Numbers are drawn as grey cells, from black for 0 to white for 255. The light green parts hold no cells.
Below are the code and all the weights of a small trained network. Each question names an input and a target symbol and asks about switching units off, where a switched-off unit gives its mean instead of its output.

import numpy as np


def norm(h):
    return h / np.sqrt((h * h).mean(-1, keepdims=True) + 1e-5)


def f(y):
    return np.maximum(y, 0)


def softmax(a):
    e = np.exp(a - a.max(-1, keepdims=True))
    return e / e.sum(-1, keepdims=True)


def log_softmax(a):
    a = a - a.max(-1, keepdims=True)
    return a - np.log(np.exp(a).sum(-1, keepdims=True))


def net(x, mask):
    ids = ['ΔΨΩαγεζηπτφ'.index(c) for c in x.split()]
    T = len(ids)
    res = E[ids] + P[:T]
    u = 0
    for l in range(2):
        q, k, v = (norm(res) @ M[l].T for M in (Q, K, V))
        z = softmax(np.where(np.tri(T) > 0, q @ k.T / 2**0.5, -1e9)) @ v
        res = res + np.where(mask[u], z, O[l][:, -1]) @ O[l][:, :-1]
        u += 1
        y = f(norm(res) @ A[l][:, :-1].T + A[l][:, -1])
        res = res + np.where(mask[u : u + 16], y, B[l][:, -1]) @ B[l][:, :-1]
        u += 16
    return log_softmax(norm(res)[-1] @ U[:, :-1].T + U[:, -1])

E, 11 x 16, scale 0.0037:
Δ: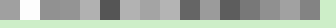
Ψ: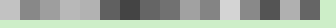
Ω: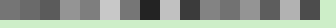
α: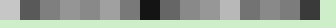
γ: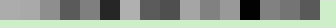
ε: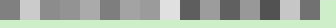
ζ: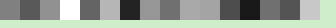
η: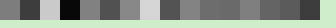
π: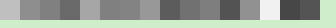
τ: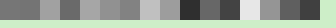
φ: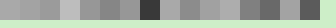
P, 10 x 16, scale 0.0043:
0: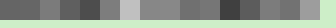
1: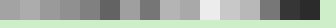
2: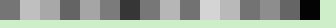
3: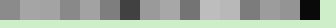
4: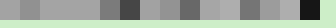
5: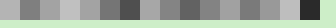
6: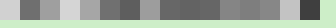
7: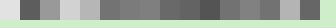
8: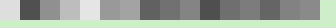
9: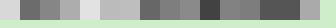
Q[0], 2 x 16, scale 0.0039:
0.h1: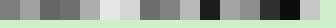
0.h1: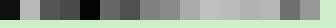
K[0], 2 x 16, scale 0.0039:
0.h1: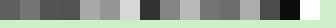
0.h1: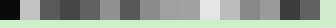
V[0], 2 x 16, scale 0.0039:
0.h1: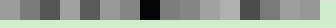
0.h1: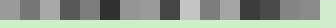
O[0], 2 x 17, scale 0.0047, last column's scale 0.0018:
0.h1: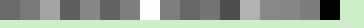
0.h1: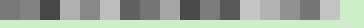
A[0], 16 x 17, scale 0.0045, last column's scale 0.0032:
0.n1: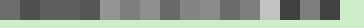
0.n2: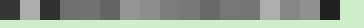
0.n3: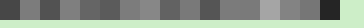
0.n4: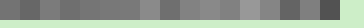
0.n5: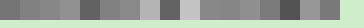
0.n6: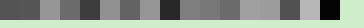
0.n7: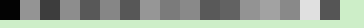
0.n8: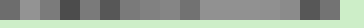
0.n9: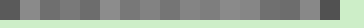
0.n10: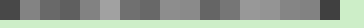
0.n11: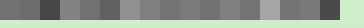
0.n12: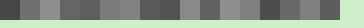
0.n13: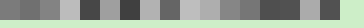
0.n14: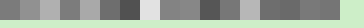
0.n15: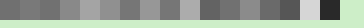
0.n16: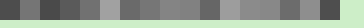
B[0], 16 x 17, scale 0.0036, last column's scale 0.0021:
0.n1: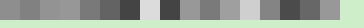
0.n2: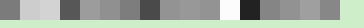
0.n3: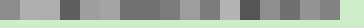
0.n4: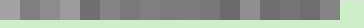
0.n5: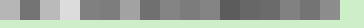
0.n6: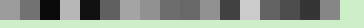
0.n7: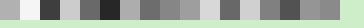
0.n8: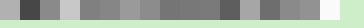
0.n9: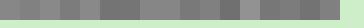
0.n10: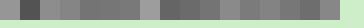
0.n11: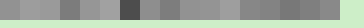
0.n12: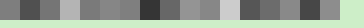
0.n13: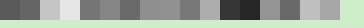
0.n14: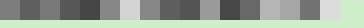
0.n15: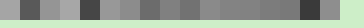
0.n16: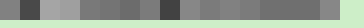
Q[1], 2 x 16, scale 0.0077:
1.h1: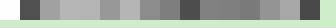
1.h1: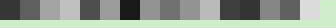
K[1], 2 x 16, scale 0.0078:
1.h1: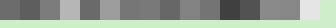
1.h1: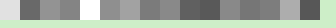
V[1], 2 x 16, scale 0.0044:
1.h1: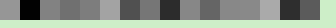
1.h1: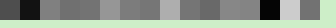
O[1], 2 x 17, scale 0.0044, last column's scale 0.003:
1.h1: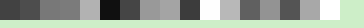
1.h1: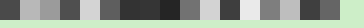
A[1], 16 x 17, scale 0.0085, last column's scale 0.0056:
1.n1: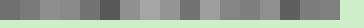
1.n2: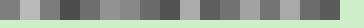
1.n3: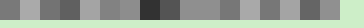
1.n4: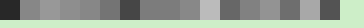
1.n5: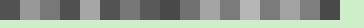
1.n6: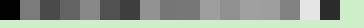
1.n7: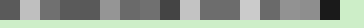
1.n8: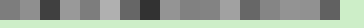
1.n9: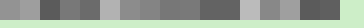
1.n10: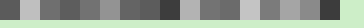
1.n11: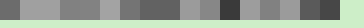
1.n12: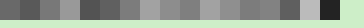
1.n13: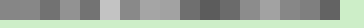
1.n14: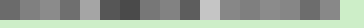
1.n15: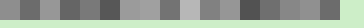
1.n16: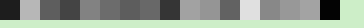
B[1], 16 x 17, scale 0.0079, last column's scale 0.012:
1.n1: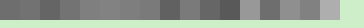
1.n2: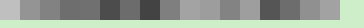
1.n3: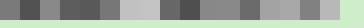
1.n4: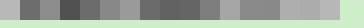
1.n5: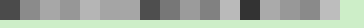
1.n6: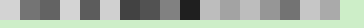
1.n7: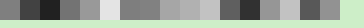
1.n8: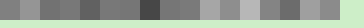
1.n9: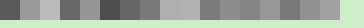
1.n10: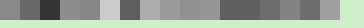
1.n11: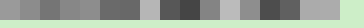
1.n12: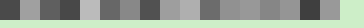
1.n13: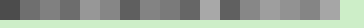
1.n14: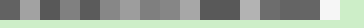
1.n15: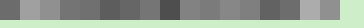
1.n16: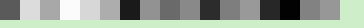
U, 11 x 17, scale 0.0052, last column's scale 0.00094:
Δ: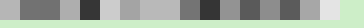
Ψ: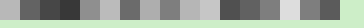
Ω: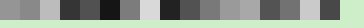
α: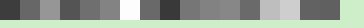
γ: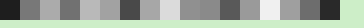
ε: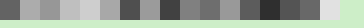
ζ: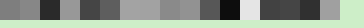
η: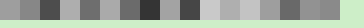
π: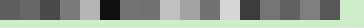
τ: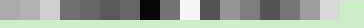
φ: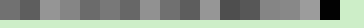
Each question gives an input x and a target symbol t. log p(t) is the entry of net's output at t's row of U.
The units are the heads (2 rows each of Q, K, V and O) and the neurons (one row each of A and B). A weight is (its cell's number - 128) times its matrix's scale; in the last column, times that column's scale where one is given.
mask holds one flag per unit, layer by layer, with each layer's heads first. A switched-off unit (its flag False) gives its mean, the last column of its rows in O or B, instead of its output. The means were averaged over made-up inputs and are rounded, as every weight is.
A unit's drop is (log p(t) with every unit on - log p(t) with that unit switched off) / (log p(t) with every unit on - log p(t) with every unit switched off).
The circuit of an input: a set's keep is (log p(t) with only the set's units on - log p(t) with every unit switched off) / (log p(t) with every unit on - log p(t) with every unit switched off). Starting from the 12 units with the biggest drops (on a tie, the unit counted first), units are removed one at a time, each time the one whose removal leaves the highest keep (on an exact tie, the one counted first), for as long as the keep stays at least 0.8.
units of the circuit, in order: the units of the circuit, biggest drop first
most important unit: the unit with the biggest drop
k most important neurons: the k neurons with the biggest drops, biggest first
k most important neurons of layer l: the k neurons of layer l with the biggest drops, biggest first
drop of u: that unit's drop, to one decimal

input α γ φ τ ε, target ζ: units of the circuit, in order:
(1.n14 1.n5)
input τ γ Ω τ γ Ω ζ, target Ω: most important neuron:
(0.n13)
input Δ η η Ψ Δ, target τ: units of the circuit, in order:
(1.h1 1.n9)
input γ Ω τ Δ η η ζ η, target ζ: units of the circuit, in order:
(1.n5 1.n4)
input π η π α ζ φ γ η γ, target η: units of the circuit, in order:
(0.h1 1.n8)
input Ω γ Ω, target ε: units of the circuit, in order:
(1.h1 1.n16)
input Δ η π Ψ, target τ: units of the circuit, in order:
(1.h1 1.n9)
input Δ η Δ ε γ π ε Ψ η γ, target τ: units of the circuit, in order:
(1.h1 1.n9 1.n2 1.n3)
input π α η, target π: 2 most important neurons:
(1.n12 1.n14)
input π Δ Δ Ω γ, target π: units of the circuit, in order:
(1.h1 1.n12)
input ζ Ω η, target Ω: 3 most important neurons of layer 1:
(1.n14 1.n5 1.n15)
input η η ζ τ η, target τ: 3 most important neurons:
(0.n13 1.n3 1.n6)
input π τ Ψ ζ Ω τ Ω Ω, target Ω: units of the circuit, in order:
(0.h1 1.n15)
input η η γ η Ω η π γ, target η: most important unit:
1.h1
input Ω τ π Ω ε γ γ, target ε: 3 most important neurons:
(1.n16 1.n5 1.n11)
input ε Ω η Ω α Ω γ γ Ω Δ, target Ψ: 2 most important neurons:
(1.n7 1.n10)
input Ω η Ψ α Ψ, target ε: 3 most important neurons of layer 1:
(1.n16 1.n5 1.n11)
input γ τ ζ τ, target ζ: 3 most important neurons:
(1.n5 0.n13 1.n6)
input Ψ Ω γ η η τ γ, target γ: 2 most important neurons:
(0.n7 1.n13)
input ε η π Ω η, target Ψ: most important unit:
1.h1
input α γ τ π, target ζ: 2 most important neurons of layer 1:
(1.n14 1.n5)
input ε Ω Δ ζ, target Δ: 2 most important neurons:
(0.n13 1.n5)
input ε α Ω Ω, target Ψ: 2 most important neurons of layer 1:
(1.n7 1.n10)
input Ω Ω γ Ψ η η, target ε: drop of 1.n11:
0.1
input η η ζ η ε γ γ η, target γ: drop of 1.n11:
0.1
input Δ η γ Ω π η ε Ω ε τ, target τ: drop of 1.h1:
0.5
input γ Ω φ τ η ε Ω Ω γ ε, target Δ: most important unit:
1.h1
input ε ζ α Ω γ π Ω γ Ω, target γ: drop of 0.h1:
0.8
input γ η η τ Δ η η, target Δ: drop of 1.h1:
1.2
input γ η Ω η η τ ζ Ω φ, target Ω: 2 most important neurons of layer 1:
(1.n14 1.n5)
